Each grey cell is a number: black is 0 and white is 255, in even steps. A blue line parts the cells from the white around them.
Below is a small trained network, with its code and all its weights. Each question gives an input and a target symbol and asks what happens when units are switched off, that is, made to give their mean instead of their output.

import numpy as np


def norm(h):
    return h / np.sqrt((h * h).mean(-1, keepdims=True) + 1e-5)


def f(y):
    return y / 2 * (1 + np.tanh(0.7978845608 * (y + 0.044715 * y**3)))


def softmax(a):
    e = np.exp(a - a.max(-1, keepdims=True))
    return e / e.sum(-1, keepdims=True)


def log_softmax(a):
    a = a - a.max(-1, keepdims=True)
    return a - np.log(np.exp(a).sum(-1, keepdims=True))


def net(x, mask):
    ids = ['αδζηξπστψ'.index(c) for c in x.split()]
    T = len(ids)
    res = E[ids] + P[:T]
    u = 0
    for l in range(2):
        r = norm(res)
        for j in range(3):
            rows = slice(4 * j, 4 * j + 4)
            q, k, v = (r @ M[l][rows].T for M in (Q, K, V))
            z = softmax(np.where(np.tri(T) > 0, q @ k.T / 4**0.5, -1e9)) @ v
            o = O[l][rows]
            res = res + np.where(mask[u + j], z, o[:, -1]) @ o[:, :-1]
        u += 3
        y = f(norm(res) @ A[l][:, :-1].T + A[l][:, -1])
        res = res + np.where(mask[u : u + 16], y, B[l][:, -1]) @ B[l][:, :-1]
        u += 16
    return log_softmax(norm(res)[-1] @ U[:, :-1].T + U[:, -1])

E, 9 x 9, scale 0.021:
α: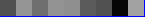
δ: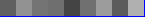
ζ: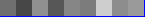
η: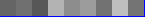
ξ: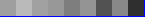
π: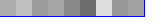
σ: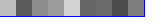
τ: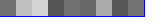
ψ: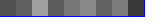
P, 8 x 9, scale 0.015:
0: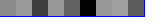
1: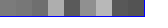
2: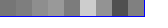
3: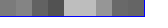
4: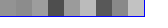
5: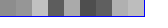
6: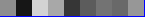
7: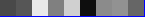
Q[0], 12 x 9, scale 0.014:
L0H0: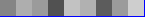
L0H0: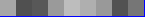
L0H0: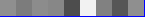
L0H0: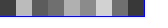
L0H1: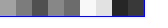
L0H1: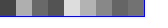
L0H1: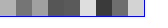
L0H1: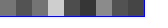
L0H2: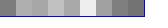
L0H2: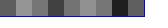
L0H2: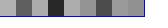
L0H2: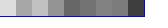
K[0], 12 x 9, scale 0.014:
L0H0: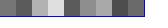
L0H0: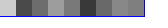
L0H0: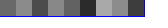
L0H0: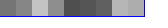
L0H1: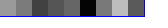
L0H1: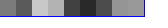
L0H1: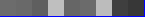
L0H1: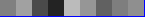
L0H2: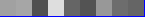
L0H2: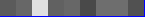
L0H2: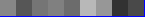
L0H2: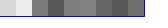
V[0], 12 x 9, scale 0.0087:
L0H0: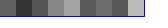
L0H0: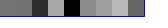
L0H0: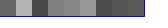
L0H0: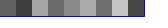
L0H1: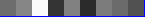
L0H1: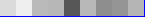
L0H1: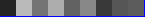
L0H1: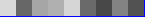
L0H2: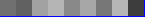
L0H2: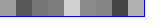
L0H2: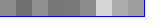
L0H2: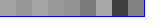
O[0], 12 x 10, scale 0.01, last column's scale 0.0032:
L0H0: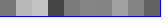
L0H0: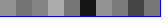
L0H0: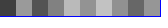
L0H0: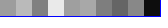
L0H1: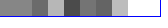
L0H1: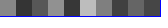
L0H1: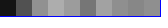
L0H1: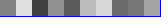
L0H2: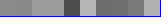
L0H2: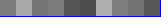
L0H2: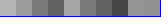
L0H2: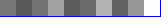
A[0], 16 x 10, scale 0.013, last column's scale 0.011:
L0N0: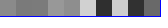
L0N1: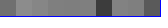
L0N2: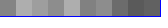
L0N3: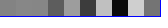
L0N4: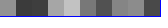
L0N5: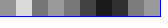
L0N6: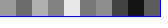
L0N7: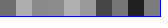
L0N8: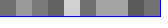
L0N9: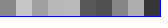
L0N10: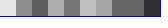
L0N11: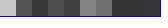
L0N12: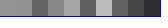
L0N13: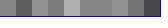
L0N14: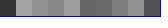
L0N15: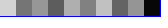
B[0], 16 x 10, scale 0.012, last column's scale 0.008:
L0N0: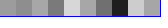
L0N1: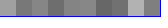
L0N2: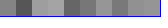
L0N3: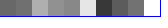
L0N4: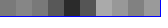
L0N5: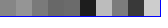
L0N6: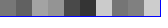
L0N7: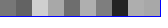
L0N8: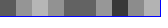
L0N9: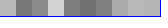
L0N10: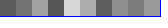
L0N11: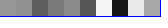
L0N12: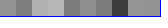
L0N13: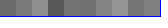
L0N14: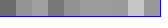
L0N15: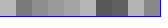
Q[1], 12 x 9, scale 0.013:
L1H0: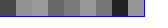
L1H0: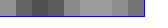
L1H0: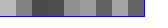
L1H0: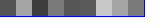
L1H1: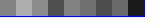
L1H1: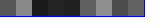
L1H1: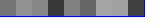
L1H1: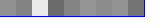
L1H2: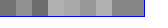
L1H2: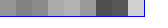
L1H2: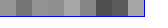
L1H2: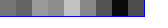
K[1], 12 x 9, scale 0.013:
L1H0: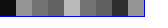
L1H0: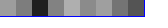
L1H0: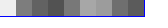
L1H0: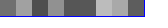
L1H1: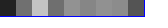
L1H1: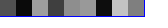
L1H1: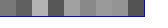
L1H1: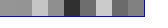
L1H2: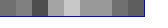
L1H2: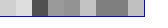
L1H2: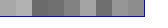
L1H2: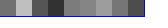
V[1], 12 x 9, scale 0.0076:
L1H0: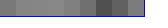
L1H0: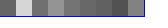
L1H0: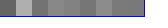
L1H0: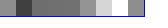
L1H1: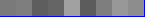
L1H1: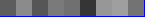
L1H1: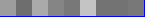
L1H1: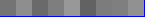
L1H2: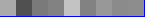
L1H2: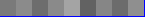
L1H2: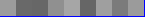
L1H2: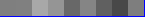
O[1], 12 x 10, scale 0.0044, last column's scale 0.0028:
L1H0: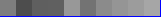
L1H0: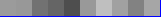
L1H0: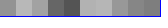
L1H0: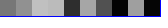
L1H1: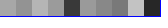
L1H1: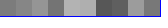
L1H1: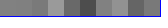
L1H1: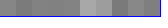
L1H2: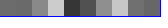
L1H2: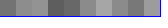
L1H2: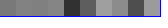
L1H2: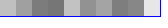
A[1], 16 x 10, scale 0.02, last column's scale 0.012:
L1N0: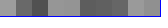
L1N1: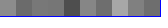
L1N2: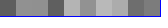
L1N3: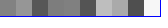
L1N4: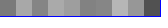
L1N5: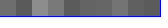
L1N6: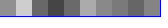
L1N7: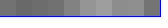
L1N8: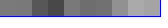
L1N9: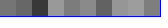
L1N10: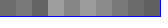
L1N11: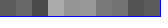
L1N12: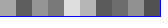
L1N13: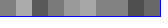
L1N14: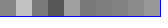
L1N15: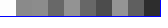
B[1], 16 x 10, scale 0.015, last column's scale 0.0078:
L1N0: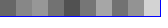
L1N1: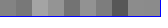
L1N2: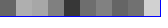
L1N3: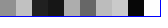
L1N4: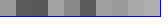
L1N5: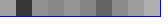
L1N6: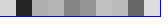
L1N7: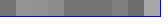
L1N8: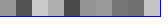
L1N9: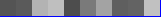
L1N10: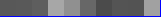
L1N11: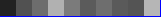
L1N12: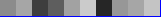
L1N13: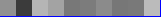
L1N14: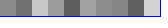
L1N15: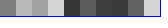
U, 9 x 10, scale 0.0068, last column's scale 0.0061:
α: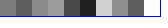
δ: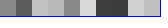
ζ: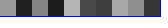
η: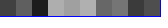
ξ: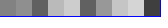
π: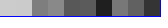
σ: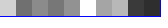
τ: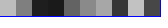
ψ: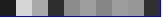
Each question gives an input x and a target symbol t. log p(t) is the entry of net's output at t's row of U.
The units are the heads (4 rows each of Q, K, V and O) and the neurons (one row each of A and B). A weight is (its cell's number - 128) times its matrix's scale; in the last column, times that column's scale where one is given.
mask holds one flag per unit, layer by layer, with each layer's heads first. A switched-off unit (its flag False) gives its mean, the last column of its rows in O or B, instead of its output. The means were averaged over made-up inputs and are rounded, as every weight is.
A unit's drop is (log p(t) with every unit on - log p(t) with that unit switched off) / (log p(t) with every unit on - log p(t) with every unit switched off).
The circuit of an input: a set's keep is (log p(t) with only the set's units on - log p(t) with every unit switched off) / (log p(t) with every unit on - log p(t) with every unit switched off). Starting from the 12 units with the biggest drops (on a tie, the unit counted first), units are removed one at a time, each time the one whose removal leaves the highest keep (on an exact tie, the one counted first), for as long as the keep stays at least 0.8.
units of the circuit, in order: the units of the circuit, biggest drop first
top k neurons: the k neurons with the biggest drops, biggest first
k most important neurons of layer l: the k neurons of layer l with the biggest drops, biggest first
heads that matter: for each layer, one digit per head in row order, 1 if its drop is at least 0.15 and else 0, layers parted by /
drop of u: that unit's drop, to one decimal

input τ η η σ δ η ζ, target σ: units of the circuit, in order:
(L0H1; L1N6; L0H0)
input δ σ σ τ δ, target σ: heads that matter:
010 / 000
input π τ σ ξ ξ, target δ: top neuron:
(L0N0)
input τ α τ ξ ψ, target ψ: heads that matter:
010 / 000
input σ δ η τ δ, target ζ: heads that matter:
110 / 000
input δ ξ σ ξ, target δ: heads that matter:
001 / 000
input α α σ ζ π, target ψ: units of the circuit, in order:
(L0H1; L0H0; L1N6)
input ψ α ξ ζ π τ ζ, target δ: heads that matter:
000 / 000
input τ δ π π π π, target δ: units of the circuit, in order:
(L0N3; L0H2)
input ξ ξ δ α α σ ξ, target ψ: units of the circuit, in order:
(L0H0; L0H1; L1N6)
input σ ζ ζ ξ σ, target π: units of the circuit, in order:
(L1N15; L0H1)
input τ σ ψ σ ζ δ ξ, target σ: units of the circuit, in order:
(L0H1; L1N6; L0N10)
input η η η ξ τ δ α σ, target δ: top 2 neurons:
(L1N3; L1N1)
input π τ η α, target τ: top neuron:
(L0N11)
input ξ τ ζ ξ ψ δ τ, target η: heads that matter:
100 / 000
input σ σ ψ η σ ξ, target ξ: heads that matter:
010 / 000
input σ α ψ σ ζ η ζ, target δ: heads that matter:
001 / 000
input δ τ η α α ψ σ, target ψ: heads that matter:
100 / 000
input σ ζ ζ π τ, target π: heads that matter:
000 / 000
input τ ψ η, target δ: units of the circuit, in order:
(L0N0)
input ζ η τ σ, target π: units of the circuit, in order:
(L0H1; L1N15)
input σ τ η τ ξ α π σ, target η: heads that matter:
110 / 000
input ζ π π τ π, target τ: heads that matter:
110 / 000
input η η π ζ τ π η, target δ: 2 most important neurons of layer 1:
(L1N3; L1N12)
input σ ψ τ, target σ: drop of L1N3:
0.1
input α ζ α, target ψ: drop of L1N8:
0.0
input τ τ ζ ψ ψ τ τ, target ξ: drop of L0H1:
0.4
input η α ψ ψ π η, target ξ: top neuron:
(L1N4)
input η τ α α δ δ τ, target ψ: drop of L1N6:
0.1
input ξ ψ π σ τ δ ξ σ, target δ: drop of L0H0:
0.3
